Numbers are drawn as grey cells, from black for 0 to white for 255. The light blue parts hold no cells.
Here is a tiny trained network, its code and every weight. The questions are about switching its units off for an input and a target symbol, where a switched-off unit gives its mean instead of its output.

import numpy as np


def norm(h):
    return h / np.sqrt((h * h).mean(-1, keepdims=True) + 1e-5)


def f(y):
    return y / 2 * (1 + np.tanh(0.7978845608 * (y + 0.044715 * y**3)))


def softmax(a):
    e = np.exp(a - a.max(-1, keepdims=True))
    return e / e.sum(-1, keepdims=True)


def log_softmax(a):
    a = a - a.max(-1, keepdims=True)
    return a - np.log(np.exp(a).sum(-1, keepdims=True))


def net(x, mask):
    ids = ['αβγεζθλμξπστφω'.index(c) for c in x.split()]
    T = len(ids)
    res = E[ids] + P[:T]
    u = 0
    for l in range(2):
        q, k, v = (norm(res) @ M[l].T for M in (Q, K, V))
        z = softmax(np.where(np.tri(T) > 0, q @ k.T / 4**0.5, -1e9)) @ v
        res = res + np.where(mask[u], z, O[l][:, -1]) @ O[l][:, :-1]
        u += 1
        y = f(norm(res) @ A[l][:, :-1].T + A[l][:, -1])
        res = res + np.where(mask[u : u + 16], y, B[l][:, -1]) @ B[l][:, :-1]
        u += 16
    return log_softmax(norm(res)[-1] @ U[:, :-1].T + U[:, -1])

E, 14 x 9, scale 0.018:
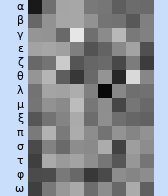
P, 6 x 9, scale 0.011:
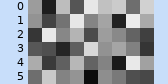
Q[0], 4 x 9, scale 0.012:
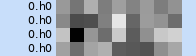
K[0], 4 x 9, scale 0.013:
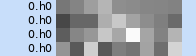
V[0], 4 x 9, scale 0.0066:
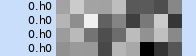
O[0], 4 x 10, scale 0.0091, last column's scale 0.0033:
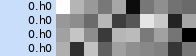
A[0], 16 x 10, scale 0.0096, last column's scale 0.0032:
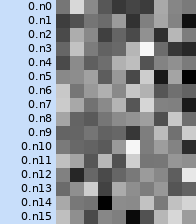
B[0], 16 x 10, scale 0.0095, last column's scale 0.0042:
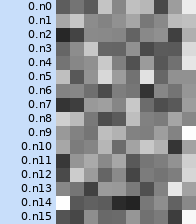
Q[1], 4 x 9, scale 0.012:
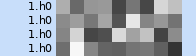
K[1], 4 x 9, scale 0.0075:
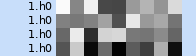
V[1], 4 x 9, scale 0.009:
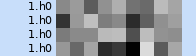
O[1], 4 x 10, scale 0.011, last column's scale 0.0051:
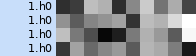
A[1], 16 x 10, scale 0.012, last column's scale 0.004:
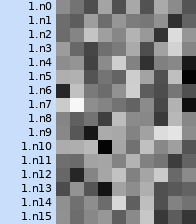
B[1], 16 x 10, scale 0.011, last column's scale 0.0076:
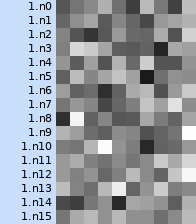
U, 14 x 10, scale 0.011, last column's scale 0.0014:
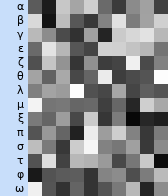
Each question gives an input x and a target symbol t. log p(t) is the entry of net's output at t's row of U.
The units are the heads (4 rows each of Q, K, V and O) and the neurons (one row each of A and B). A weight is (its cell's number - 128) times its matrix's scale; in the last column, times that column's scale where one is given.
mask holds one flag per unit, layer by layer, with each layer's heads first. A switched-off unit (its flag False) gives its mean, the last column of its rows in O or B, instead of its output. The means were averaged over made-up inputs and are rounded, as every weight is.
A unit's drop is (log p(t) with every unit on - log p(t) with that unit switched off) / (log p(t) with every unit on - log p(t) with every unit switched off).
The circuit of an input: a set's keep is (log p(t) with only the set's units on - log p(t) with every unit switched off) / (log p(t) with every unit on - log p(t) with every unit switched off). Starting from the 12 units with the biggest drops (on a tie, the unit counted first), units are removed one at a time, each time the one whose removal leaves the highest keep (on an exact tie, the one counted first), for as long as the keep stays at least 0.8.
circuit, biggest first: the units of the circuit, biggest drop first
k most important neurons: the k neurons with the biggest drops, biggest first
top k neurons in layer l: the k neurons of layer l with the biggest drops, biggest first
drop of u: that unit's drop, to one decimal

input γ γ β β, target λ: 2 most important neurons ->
(1.n10 1.n8)
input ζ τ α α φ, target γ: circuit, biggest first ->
(1.h0)
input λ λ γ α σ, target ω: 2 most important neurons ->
(0.n5 0.n15)
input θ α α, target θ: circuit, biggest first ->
(0.h0 1.h0)
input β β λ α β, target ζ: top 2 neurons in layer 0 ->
(0.n5 0.n15)
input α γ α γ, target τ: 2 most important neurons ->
(1.n5 0.n8)
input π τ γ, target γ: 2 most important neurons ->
(1.n7 0.n11)
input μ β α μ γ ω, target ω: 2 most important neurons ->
(1.n2 1.n12)
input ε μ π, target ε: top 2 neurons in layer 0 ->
(0.n3 0.n11)
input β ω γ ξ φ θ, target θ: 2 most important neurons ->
(0.n0 1.n6)
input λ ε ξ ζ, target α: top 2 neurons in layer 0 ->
(0.n12 0.n13)
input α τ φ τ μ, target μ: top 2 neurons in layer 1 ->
(1.n9 1.n12)
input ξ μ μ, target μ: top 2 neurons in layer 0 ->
(0.n12 0.n15)
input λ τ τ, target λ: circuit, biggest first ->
(0.h0)
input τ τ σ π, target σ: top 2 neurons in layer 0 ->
(0.n2 0.n4)
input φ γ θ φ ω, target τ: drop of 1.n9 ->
0.1
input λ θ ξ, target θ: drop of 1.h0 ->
0.3
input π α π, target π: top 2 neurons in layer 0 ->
(0.n0 0.n2)
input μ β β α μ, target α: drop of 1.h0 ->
0.2
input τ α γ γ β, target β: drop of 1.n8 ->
0.0
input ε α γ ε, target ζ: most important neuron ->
(0.n3)
